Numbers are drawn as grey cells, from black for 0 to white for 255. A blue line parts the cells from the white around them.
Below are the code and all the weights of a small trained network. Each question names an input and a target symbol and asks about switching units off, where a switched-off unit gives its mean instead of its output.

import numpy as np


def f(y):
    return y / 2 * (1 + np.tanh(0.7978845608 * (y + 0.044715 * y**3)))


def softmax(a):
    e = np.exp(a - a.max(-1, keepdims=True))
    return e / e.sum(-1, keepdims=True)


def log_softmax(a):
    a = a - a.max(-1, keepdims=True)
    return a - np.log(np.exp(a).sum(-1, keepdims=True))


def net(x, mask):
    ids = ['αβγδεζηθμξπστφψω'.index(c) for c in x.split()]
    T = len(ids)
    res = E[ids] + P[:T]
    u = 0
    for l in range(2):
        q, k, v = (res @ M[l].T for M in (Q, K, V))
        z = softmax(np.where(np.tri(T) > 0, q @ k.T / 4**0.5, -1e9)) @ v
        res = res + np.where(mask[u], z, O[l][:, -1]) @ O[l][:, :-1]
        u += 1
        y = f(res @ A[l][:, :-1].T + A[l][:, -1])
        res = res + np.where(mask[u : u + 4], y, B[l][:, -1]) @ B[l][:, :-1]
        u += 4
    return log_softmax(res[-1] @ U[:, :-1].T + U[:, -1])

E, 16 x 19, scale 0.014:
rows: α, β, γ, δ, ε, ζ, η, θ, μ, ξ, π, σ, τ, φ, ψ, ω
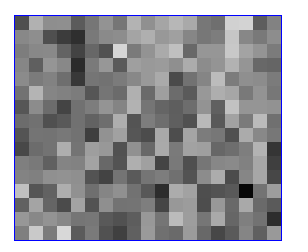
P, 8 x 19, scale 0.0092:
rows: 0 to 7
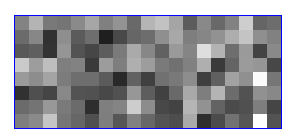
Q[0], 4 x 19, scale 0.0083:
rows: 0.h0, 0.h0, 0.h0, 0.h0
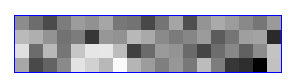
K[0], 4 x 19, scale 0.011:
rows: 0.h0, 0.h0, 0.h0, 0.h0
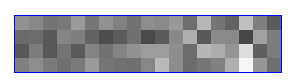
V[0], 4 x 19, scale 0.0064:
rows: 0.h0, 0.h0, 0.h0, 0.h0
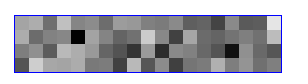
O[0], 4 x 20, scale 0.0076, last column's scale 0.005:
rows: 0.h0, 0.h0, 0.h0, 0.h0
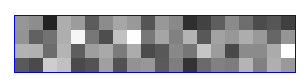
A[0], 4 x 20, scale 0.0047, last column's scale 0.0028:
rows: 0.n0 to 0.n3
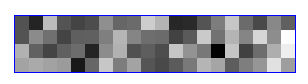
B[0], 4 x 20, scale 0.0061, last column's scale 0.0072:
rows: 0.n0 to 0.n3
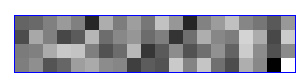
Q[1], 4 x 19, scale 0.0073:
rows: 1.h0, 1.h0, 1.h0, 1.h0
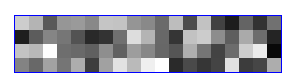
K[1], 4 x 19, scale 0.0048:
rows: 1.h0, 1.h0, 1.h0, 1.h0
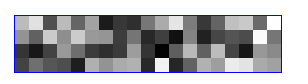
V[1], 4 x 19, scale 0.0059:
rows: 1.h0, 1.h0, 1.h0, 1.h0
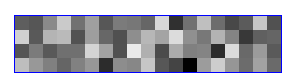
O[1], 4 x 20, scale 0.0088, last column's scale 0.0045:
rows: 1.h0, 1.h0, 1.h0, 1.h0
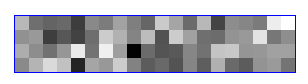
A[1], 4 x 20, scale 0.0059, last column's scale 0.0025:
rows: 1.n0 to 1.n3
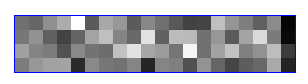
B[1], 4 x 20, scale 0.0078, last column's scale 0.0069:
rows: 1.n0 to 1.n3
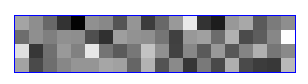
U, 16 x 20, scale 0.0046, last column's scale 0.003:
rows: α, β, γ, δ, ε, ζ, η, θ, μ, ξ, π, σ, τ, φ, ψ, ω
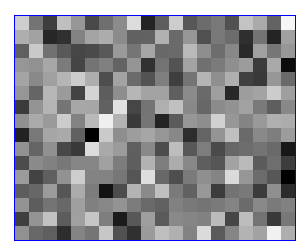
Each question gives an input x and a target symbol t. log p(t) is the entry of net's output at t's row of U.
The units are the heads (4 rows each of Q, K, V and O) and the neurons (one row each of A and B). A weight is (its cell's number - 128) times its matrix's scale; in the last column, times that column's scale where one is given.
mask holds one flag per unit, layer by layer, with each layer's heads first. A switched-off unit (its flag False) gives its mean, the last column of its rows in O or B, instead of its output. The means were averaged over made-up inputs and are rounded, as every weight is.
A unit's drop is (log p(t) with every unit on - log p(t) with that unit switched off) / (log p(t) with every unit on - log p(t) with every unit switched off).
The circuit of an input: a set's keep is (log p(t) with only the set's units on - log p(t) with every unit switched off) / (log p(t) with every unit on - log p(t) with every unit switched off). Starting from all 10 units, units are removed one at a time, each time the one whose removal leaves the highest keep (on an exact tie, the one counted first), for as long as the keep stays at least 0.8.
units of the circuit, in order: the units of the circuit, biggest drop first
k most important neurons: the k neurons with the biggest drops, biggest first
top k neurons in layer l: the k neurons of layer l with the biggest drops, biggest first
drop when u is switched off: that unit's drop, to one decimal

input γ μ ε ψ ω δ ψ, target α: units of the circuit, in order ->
(0.h0)
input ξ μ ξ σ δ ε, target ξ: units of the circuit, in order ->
(1.h0; 1.n3; 0.h0)
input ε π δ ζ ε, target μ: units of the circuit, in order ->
(0.h0; 0.n0)
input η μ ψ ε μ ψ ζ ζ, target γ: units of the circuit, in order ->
(1.h0; 1.n1; 0.n1; 0.h0)
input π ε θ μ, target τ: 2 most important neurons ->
(0.n1; 0.n3)
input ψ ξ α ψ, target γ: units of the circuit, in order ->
(1.h0; 1.n1; 0.h0)
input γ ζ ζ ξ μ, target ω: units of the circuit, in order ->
(1.h0; 0.h0)
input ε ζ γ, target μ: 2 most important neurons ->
(0.n0; 0.n3)
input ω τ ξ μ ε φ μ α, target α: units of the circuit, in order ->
(0.h0; 0.n2)
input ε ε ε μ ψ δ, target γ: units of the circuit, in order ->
(1.h0; 1.n1; 0.h0; 0.n1)
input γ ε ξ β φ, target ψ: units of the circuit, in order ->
(1.h0; 0.h0)
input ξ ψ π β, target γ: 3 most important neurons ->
(1.n1; 0.n1; 0.n3)
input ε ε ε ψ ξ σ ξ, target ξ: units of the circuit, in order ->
(1.h0; 1.n3; 0.h0)
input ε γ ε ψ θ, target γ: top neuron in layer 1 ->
(1.n1)
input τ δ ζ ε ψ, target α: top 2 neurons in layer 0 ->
(0.n2; 0.n1)
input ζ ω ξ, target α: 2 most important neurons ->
(0.n1; 1.n1)
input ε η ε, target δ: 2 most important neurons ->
(1.n0; 0.n1)
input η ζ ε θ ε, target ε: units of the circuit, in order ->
(1.h0; 0.h0; 0.n1; 0.n2)
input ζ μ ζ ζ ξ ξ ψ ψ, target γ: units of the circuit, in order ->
(1.n1; 1.h0; 0.h0)
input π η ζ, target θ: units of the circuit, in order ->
(1.h0)
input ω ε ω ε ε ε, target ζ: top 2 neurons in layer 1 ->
(1.n2; 1.n1)
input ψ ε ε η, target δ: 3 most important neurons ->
(1.n0; 0.n3; 0.n1)
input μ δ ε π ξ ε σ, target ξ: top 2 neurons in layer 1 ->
(1.n3; 1.n1)
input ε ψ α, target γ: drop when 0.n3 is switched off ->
0.1
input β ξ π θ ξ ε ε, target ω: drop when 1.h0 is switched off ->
0.8
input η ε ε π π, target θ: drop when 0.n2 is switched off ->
0.0
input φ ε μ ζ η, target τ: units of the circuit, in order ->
(1.h0)
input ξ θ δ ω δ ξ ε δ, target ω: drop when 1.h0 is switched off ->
0.9
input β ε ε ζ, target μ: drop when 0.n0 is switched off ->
0.3
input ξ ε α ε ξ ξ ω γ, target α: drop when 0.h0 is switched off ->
0.9
